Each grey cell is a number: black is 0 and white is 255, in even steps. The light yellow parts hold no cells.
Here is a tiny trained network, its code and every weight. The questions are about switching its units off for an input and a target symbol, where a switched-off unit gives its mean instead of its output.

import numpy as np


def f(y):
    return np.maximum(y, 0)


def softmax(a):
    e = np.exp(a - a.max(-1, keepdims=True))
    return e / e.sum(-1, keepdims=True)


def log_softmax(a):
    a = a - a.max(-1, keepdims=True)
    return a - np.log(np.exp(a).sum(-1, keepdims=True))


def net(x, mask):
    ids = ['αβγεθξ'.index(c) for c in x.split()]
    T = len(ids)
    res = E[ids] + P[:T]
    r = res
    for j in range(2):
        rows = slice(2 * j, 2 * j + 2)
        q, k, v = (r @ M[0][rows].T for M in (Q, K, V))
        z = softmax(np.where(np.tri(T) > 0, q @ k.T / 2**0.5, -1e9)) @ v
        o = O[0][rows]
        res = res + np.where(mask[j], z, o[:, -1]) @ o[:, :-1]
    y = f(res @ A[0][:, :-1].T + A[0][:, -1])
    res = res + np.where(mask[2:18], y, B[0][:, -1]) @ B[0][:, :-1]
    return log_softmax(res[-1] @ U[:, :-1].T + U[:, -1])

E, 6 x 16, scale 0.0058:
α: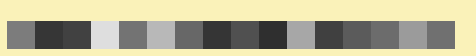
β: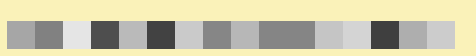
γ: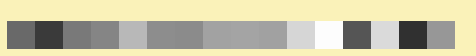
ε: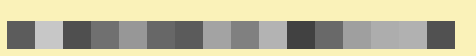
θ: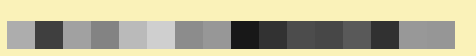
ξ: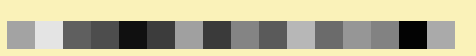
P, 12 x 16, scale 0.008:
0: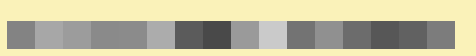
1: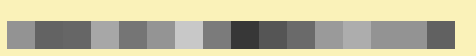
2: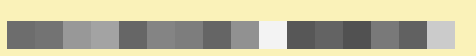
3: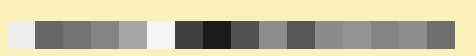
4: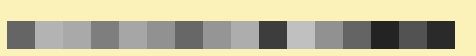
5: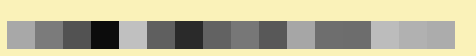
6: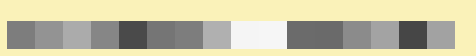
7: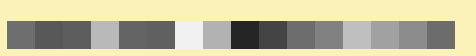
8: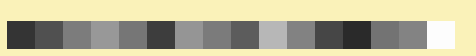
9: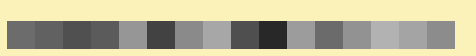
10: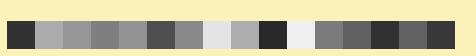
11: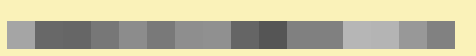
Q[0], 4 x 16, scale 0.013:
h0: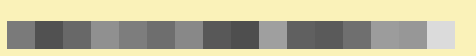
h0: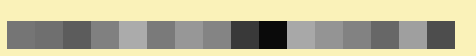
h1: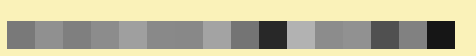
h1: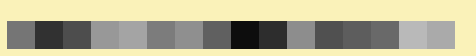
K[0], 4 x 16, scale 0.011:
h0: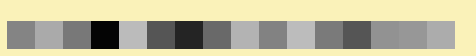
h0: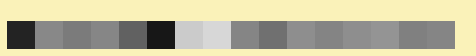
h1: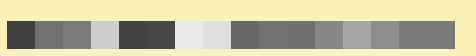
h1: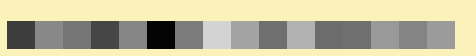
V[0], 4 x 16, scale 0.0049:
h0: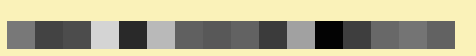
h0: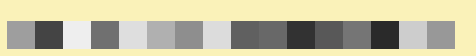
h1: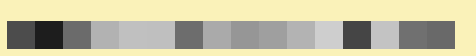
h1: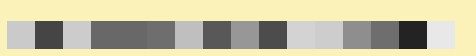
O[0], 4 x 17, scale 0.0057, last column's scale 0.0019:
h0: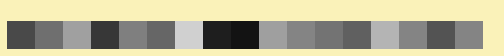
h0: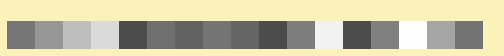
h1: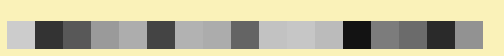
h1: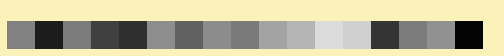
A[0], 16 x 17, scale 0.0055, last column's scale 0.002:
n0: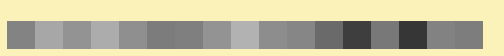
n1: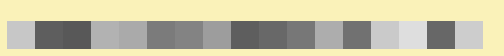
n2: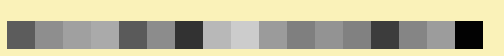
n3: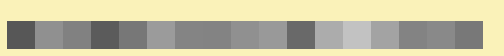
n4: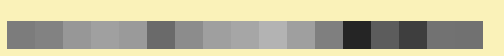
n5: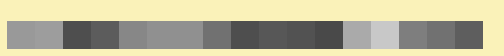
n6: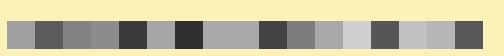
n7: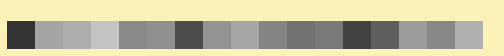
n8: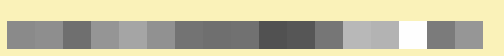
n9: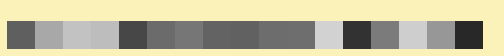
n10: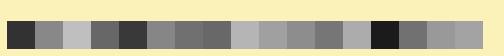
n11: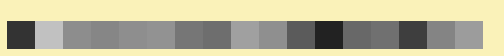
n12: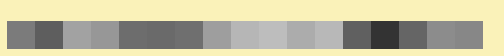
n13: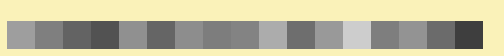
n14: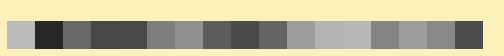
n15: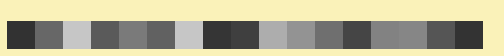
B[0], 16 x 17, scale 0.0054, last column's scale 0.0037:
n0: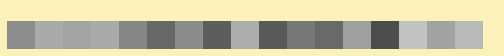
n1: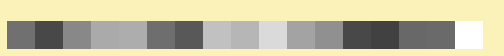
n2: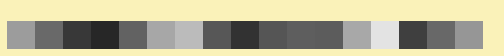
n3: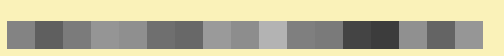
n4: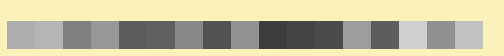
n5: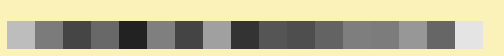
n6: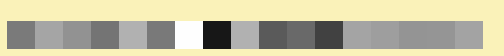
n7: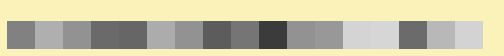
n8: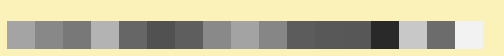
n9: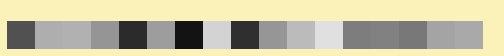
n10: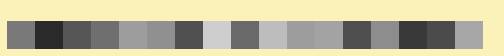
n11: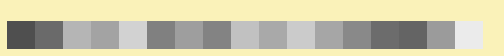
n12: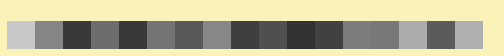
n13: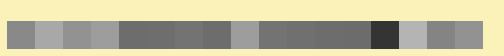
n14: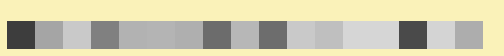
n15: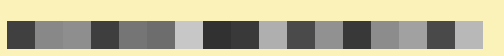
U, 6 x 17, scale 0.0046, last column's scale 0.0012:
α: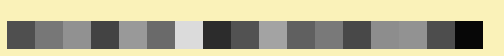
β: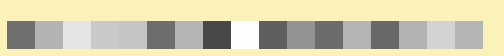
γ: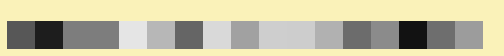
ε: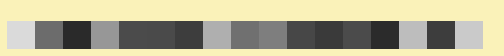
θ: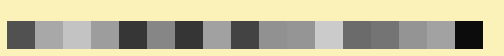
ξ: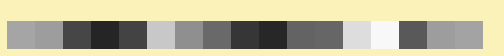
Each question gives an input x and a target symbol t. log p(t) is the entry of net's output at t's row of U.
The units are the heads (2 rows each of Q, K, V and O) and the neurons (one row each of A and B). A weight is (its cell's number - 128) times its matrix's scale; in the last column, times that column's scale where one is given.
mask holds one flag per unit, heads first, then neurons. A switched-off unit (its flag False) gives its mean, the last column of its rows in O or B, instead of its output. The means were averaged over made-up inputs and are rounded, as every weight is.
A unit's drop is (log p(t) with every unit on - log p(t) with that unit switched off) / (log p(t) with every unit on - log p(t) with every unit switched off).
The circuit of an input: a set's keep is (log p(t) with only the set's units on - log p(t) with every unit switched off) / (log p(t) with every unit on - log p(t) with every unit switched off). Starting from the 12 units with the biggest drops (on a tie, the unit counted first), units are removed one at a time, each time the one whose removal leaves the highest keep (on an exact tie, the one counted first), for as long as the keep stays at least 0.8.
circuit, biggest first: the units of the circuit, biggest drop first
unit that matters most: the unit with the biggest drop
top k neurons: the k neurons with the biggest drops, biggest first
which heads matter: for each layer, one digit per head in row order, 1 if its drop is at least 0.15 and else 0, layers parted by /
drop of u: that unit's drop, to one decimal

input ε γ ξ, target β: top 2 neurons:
(n11, n0)
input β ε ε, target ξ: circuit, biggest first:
(h0, n2, h1, n7)
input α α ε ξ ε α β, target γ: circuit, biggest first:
(n10, h1)
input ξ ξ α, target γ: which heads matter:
11
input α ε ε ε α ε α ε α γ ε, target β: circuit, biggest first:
(h1, n11, n0, n7)
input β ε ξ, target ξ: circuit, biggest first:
(h0, n2, h1, n1)
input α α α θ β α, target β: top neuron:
(n6)
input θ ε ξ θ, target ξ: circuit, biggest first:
(h1, h0, n1)
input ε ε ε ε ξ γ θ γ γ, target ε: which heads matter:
11
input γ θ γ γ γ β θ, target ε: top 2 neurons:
(n12, n4)
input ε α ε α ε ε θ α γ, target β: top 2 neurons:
(n0, n4)
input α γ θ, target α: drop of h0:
0.8
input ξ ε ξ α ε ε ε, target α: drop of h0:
1.0
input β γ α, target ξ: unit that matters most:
h0
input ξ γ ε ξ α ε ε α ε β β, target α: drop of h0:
0.9
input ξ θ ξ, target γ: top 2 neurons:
(n10, n11)
